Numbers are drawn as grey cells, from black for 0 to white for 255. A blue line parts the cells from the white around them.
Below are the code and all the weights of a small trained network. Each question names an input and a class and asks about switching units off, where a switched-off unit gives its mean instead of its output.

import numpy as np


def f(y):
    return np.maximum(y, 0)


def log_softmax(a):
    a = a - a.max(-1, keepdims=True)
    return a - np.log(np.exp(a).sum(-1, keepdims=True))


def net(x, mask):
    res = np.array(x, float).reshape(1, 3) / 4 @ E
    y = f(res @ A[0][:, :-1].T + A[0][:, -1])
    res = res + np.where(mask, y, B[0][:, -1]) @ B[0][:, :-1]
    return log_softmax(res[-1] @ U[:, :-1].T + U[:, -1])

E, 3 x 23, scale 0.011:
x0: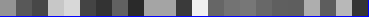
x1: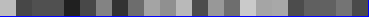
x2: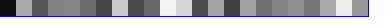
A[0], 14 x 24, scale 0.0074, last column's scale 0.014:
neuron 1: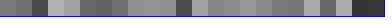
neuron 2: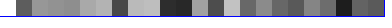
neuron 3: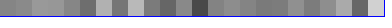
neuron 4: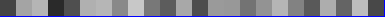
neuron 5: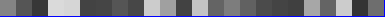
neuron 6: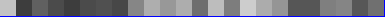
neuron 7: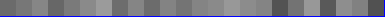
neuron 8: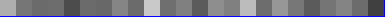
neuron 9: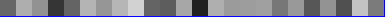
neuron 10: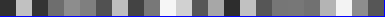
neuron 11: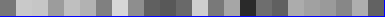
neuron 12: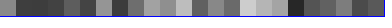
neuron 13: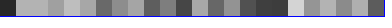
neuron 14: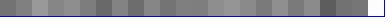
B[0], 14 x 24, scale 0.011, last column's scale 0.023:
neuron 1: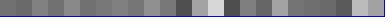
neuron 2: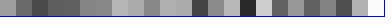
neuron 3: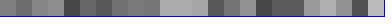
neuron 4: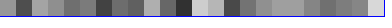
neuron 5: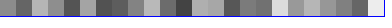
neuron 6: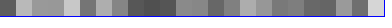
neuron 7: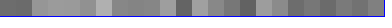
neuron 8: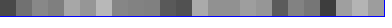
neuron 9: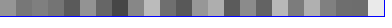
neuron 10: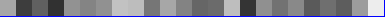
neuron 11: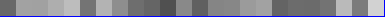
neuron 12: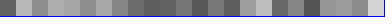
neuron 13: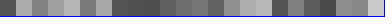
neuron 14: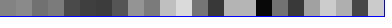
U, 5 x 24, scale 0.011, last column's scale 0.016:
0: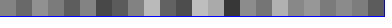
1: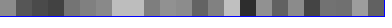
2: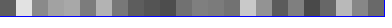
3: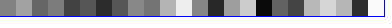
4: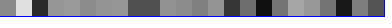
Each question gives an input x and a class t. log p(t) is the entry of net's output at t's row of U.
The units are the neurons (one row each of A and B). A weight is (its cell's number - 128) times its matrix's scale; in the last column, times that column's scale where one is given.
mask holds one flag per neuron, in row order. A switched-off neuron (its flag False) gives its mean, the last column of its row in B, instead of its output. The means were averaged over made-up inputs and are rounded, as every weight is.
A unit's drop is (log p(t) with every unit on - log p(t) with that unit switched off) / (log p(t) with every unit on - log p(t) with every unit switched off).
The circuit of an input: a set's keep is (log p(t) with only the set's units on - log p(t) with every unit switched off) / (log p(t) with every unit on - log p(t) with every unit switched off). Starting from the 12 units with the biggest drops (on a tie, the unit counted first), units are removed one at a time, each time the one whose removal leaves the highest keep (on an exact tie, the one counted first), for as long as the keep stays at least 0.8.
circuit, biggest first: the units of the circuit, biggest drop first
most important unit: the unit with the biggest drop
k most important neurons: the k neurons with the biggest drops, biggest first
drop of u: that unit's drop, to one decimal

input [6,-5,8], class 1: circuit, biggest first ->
(neuron 10)
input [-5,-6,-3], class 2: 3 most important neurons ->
(neuron 11; neuron 13; neuron 5)
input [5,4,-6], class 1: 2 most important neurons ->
(neuron 2; neuron 9)
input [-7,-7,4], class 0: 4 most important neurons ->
(neuron 9; neuron 4; neuron 6; neuron 12)
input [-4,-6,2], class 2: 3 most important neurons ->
(neuron 13; neuron 11; neuron 5)
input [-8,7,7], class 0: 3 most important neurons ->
(neuron 9; neuron 4; neuron 2)
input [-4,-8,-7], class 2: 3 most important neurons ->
(neuron 11; neuron 13; neuron 10)
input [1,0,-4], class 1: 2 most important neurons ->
(neuron 2; neuron 9)
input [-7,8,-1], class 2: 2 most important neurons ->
(neuron 6; neuron 12)
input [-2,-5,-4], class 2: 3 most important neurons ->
(neuron 10; neuron 11; neuron 13)
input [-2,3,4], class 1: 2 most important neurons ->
(neuron 10; neuron 5)
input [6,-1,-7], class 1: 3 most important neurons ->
(neuron 2; neuron 9; neuron 4)
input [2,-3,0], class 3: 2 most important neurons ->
(neuron 12; neuron 6)
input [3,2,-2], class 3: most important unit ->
neuron 4
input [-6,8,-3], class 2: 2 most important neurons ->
(neuron 6; neuron 12)
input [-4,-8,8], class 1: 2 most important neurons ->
(neuron 10; neuron 6)
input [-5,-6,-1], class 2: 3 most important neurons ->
(neuron 11; neuron 13; neuron 5)
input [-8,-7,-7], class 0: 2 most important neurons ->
(neuron 4; neuron 9)
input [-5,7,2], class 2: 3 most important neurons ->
(neuron 6; neuron 12; neuron 5)
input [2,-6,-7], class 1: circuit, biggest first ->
(neuron 2)
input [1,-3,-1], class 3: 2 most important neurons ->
(neuron 12; neuron 6)
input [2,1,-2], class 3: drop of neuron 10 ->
0.1
